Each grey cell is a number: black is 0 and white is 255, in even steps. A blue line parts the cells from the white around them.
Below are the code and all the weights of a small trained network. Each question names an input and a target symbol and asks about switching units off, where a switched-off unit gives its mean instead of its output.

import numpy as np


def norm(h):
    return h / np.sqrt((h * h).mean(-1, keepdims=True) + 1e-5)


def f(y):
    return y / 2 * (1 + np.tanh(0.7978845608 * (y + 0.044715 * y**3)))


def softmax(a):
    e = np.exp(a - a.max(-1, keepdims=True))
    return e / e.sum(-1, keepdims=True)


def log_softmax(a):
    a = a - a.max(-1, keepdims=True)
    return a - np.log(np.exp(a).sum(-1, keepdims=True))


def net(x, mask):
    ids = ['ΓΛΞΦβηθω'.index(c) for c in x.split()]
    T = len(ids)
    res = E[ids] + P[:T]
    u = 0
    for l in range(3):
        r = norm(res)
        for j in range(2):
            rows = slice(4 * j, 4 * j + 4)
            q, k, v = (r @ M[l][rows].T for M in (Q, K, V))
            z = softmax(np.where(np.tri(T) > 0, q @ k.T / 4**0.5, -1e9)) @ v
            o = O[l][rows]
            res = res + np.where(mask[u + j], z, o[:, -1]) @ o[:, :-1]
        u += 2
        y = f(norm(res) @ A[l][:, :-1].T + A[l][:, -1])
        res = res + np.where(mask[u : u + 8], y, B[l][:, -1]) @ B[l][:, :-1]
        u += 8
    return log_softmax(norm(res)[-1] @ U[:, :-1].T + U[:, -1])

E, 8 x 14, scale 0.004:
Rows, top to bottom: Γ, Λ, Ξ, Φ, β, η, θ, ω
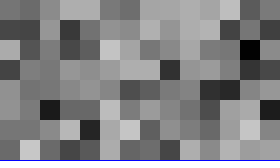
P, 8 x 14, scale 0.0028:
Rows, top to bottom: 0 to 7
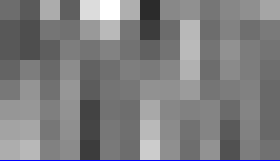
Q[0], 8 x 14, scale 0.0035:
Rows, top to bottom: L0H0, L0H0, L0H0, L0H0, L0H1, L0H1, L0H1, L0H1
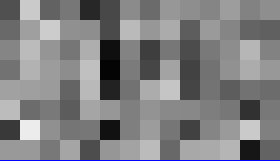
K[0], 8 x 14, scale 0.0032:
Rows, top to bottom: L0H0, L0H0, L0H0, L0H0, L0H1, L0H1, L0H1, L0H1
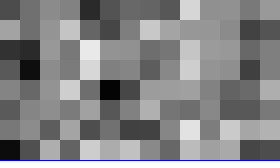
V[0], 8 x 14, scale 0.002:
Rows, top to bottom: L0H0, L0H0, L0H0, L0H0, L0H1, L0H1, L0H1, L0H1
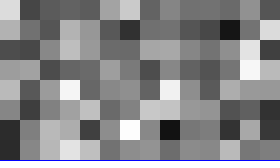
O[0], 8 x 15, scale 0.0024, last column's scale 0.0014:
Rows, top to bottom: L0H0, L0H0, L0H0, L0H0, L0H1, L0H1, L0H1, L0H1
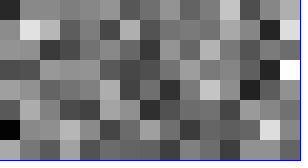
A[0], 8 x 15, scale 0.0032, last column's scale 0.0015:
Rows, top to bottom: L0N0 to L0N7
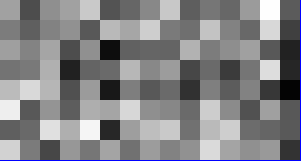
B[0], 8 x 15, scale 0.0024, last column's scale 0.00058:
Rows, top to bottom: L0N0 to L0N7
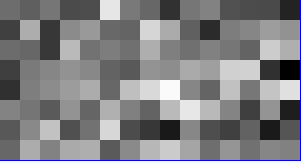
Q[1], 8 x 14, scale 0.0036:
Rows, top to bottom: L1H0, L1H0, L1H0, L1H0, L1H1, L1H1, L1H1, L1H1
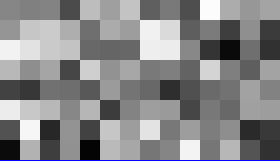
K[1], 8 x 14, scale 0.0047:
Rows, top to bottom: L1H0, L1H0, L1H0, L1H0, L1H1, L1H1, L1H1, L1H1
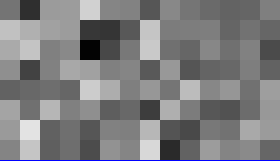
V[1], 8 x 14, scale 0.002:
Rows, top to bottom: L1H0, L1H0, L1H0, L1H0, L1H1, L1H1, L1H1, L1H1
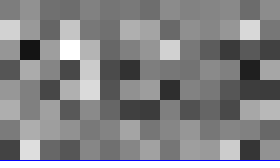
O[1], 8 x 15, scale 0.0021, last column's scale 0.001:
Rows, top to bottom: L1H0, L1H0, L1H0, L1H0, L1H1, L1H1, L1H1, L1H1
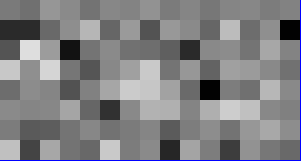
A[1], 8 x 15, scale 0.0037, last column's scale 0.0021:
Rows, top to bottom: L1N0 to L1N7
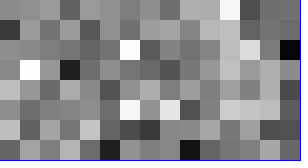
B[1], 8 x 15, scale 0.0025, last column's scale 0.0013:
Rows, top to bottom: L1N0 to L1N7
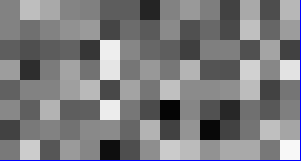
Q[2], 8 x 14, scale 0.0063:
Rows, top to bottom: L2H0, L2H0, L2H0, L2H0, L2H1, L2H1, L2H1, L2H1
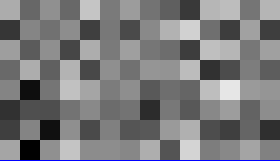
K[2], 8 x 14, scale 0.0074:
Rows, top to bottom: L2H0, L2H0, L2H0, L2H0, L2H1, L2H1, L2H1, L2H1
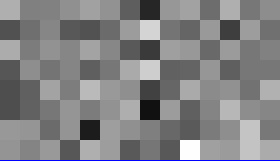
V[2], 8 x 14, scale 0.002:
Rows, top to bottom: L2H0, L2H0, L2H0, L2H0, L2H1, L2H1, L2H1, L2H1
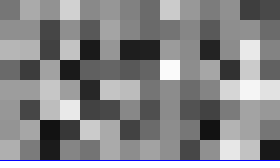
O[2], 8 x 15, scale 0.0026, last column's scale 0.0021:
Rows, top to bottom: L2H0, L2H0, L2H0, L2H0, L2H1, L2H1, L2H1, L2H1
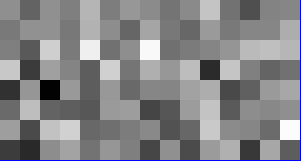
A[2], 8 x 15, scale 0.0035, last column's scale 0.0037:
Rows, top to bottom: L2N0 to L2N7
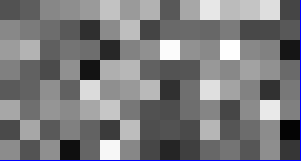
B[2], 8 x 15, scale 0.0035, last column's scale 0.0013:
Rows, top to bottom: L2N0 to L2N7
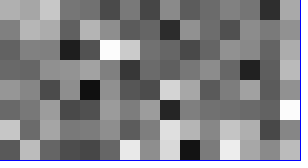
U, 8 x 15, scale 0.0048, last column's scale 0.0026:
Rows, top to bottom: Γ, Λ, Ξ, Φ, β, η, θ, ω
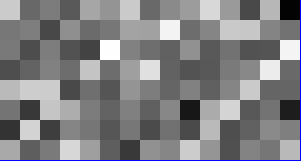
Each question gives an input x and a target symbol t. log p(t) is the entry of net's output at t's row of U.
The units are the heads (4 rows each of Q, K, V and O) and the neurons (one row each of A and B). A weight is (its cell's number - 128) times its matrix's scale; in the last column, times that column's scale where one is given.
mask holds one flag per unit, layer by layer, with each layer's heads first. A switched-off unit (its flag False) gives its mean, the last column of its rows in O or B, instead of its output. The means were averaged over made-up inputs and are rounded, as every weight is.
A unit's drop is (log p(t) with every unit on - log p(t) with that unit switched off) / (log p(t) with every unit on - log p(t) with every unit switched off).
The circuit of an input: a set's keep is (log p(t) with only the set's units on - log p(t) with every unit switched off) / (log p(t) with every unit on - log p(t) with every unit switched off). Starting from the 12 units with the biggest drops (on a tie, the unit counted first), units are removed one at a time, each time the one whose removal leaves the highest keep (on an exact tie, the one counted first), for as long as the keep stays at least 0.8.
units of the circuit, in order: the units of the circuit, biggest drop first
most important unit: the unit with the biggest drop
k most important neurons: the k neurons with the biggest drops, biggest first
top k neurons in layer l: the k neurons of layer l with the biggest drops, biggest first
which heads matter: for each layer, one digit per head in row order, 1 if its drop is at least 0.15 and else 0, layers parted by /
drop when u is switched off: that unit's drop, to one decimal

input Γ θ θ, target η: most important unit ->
L2H0
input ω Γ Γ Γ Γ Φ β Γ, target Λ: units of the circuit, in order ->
(L0H0; L2N2; L1N4)
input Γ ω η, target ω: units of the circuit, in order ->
(L2N7; L1H0; L2H1)
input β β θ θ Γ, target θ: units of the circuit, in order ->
(L2H1; L1H0)
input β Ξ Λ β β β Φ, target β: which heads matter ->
10 / 00 / 01
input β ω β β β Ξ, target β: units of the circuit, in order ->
(L0H0; L2H1)
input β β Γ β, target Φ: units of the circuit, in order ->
(L2H0; L1N0)
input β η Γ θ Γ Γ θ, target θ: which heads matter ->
00 / 00 / 01
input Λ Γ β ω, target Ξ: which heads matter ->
00 / 00 / 10
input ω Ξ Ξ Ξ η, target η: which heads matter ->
00 / 00 / 01
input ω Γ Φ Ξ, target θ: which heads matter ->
01 / 00 / 10
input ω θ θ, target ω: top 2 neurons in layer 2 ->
(L2N7; L2N2)
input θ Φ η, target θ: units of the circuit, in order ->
(L2H0; L0H1)
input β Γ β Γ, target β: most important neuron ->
(L1N0)
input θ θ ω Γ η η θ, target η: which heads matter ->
00 / 00 / 11
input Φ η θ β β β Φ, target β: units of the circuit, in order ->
(L2H1; L0H0)
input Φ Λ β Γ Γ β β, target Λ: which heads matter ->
10 / 01 / 00
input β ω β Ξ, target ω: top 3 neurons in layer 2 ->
(L2N2; L2N7; L2N5)
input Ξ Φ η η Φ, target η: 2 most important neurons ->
(L2N6; L1N3)
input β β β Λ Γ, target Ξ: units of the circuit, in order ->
(L0N6)
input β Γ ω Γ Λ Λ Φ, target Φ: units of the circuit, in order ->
(L0H0; L2H1)
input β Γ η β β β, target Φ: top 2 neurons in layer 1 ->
(L1N5; L1N0)
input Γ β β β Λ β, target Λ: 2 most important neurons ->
(L1N7; L2N5)
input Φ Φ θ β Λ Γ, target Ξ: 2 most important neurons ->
(L0N0; L0N6)
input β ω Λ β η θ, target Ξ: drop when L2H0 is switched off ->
0.6
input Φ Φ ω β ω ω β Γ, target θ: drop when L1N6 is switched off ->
0.0
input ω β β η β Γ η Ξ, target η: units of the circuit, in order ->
(L2H1)
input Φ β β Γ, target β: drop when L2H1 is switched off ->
0.4
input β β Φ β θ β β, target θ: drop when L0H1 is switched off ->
0.1
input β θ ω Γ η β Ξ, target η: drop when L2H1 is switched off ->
1.1
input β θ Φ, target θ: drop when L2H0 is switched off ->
0.3
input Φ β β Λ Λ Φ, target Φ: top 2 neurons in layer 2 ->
(L2N4; L2N0)
